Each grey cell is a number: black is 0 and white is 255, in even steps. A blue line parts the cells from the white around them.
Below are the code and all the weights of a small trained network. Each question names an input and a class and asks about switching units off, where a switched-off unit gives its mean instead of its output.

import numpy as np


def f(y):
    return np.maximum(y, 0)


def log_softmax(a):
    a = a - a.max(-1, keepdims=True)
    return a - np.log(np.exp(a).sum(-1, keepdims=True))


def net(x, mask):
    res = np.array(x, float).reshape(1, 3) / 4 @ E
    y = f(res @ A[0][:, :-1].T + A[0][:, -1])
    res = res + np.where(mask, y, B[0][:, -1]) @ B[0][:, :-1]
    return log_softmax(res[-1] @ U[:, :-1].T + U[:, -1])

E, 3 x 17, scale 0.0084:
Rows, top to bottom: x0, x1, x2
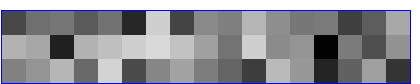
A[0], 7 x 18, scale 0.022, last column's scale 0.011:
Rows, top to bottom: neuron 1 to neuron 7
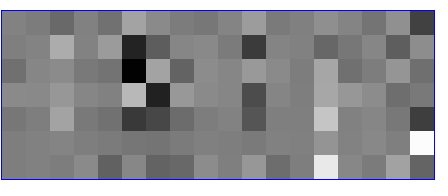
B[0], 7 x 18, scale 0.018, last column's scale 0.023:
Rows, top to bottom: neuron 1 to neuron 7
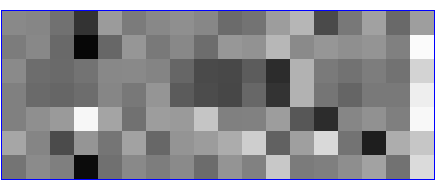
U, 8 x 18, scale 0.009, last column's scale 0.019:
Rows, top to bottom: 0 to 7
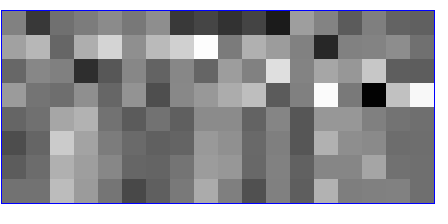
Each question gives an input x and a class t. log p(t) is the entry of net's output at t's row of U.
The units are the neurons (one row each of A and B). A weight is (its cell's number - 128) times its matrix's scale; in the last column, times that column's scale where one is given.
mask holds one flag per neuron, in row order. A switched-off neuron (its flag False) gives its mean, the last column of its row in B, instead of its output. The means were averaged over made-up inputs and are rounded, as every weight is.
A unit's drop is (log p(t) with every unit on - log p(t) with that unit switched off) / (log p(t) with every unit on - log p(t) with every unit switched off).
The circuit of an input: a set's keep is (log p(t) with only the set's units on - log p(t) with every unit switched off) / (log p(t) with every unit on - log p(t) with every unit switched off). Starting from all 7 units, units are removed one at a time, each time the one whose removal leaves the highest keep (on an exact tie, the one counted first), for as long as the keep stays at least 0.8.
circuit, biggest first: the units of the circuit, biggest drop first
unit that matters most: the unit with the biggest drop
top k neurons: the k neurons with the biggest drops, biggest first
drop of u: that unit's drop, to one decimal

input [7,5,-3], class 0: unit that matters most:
neuron 5
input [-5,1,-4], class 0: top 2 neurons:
neuron 2; neuron 4
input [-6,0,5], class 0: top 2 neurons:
neuron 4; neuron 7
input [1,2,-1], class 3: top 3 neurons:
neuron 5; neuron 4; neuron 7
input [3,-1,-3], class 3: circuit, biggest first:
neuron 4; neuron 2; neuron 5
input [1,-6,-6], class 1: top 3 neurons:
neuron 5; neuron 2; neuron 6
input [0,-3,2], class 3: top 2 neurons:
neuron 7; neuron 6
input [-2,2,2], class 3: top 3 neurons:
neuron 5; neuron 7; neuron 4
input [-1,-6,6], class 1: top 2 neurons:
neuron 5; neuron 7
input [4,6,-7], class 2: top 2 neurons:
neuron 5; neuron 4
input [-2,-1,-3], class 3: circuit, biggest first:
neuron 2; neuron 3; neuron 5
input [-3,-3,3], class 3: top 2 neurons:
neuron 7; neuron 3
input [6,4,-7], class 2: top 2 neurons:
neuron 4; neuron 5
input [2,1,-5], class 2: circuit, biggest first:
neuron 7
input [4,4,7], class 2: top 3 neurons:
neuron 5; neuron 4; neuron 6
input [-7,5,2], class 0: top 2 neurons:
neuron 5; neuron 6
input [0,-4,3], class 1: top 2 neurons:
neuron 5; neuron 7
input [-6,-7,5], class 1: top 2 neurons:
neuron 5; neuron 3
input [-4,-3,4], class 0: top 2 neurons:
neuron 4; neuron 7
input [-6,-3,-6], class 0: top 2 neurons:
neuron 4; neuron 2
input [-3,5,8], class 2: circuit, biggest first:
neuron 5
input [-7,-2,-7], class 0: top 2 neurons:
neuron 4; neuron 2
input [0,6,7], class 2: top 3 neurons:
neuron 5; neuron 6; neuron 4
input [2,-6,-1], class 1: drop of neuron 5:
2.3
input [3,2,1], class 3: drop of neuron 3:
0.2
